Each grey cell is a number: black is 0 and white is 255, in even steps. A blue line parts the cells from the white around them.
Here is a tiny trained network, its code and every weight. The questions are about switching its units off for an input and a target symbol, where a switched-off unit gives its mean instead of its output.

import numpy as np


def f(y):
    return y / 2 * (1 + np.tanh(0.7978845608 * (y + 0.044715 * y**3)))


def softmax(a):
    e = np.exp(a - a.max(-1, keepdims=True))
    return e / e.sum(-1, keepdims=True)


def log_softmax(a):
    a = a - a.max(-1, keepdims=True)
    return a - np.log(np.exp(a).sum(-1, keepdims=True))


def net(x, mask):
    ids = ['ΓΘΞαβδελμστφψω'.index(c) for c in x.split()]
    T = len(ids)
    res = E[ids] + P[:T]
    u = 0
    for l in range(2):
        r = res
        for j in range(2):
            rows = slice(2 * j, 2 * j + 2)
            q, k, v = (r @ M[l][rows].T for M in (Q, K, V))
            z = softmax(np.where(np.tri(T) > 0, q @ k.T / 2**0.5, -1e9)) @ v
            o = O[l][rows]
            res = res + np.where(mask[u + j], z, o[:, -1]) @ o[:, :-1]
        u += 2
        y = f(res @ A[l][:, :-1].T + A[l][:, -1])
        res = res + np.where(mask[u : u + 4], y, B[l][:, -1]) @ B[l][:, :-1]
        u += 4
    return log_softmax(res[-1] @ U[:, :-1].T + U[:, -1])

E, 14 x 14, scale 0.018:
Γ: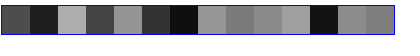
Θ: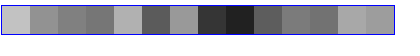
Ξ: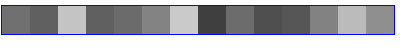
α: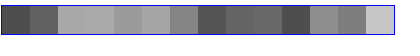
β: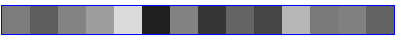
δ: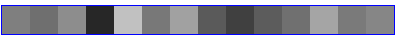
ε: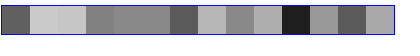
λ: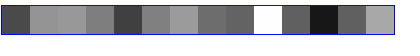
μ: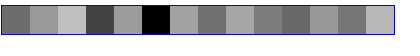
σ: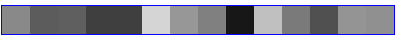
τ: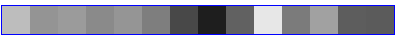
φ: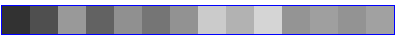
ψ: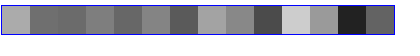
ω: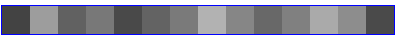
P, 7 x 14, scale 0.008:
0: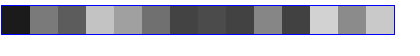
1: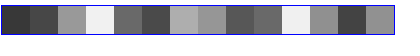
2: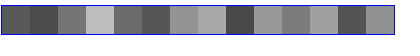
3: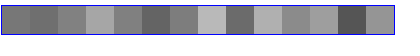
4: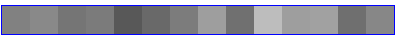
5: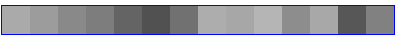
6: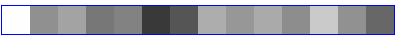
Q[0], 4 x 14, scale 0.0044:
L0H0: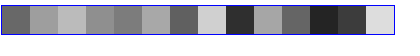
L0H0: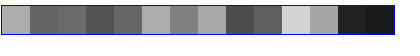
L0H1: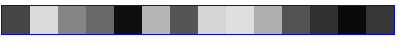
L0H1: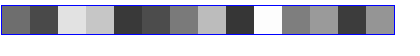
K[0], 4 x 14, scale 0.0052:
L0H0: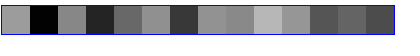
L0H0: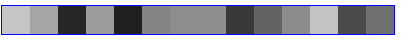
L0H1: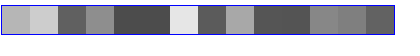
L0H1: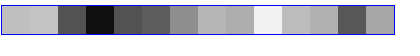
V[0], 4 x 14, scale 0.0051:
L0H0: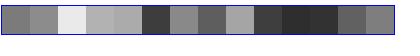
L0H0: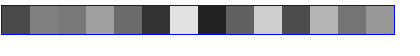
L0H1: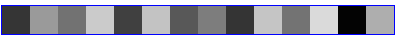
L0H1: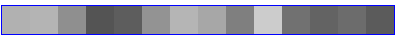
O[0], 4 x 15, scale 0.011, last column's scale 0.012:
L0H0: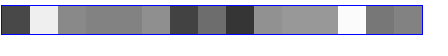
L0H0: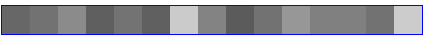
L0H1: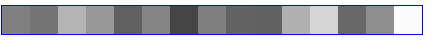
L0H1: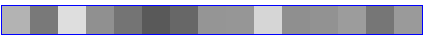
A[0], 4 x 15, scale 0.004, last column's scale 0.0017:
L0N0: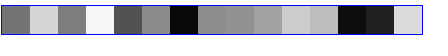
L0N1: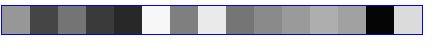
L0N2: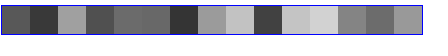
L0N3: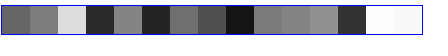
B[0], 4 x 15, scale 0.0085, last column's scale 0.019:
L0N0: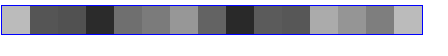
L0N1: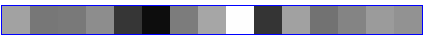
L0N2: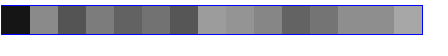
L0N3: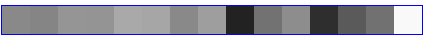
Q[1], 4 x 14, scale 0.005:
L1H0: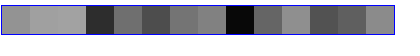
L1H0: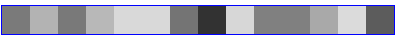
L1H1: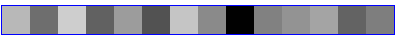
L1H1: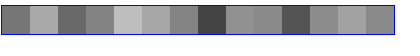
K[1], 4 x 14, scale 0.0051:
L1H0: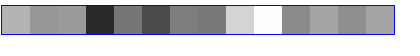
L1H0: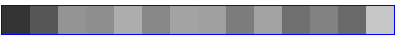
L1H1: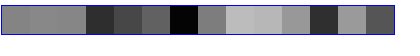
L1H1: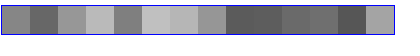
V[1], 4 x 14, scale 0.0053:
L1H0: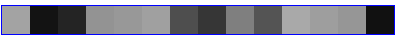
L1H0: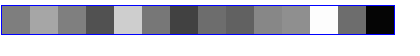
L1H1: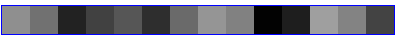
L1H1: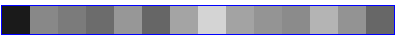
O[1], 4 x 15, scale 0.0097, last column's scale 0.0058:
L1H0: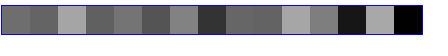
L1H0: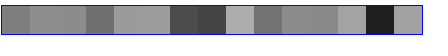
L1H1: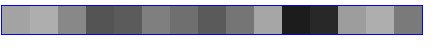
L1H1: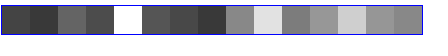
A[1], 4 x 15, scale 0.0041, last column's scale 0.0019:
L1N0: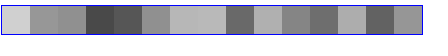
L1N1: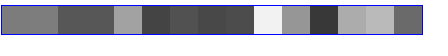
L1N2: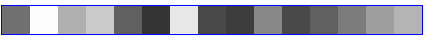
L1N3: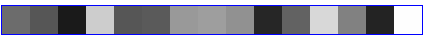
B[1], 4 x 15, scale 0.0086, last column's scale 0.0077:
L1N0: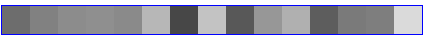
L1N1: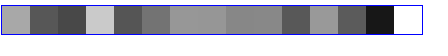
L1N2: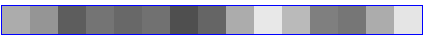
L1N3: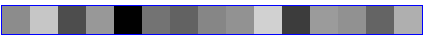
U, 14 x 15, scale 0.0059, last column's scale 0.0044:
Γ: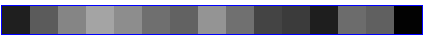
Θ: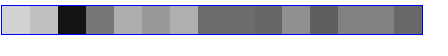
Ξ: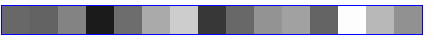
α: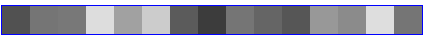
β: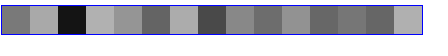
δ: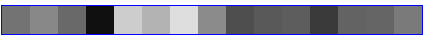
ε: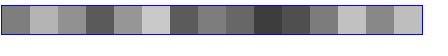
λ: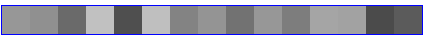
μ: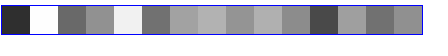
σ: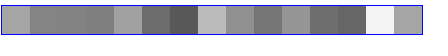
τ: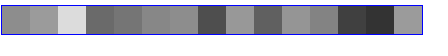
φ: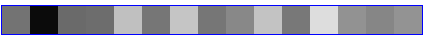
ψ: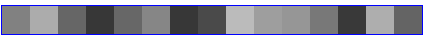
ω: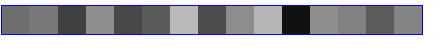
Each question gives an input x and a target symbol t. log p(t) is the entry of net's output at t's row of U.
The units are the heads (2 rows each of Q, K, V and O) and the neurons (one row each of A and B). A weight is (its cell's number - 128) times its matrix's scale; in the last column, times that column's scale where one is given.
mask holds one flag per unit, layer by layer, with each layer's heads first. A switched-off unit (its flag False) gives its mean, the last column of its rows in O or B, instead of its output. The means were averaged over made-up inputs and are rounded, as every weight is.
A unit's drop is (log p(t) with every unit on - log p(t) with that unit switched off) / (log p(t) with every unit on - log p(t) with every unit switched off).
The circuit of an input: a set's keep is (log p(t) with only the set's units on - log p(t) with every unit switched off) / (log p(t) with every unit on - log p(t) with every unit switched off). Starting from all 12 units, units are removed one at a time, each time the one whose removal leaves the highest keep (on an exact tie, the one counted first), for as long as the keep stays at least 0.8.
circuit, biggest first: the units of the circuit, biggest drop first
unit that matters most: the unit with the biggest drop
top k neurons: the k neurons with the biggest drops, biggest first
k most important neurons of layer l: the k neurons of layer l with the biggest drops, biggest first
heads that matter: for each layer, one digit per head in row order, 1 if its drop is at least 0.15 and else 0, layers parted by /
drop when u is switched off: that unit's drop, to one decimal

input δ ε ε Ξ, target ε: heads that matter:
11 / 10
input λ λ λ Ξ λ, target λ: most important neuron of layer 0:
L0N2
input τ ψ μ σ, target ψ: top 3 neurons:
L0N0; L0N3; L0N1
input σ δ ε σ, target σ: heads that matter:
00 / 10
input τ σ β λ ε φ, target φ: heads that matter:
00 / 01
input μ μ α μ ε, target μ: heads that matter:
01 / 00
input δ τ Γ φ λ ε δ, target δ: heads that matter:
01 / 00
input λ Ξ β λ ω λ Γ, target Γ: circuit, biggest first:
L0N2; L1N2
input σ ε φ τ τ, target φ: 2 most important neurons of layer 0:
L0N2; L0N0
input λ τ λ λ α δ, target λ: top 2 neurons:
L1N3; L0N2
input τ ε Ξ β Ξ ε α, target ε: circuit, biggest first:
L1H0; L1N1; L0H0
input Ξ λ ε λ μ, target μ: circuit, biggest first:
L1H0; L0N0; L0H0
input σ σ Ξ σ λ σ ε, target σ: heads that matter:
10 / 10
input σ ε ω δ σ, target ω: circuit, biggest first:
L1H1; L1N1; L0N3; L0H0
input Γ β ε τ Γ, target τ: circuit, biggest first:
L1H0
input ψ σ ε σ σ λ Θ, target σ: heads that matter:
10 / 10
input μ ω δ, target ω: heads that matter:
00 / 01
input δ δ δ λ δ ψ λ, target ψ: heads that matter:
10 / 11
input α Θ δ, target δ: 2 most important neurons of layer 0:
L0N3; L0N1
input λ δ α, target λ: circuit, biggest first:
L1H1; L1N3
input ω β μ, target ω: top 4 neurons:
L1N1; L0N3; L0N1; L0N2
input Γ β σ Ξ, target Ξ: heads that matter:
01 / 00
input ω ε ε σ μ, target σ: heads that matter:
00 / 10
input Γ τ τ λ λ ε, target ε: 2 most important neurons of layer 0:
L0N0; L0N3
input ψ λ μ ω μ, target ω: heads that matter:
00 / 01
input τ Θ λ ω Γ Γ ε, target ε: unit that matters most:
L0H0
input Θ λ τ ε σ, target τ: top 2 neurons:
L0N0; L1N2
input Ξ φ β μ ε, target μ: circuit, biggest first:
L0H1; L1H0; L0N0
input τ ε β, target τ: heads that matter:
00 / 10
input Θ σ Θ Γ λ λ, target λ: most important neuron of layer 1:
L1N1
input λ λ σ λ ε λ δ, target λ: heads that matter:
01 / 11
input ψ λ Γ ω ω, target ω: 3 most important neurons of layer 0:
L0N3; L0N2; L0N1
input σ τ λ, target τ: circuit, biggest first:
L1H0; L1H1
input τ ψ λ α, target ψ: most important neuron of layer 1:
L1N2
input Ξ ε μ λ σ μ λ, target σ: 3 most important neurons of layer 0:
L0N3; L0N1; L0N2
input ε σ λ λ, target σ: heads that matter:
10 / 10
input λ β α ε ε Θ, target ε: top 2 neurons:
L1N1; L0N0
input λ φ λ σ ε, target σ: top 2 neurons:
L0N1; L0N3
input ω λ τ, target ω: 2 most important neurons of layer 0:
L0N3; L0N2
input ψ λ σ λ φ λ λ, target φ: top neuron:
L0N2
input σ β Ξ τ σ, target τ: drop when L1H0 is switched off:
0.5
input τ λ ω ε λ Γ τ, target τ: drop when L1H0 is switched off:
1.2
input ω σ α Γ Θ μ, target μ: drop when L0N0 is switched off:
0.2
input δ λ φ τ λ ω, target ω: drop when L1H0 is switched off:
0.0
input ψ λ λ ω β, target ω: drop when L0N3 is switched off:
0.1
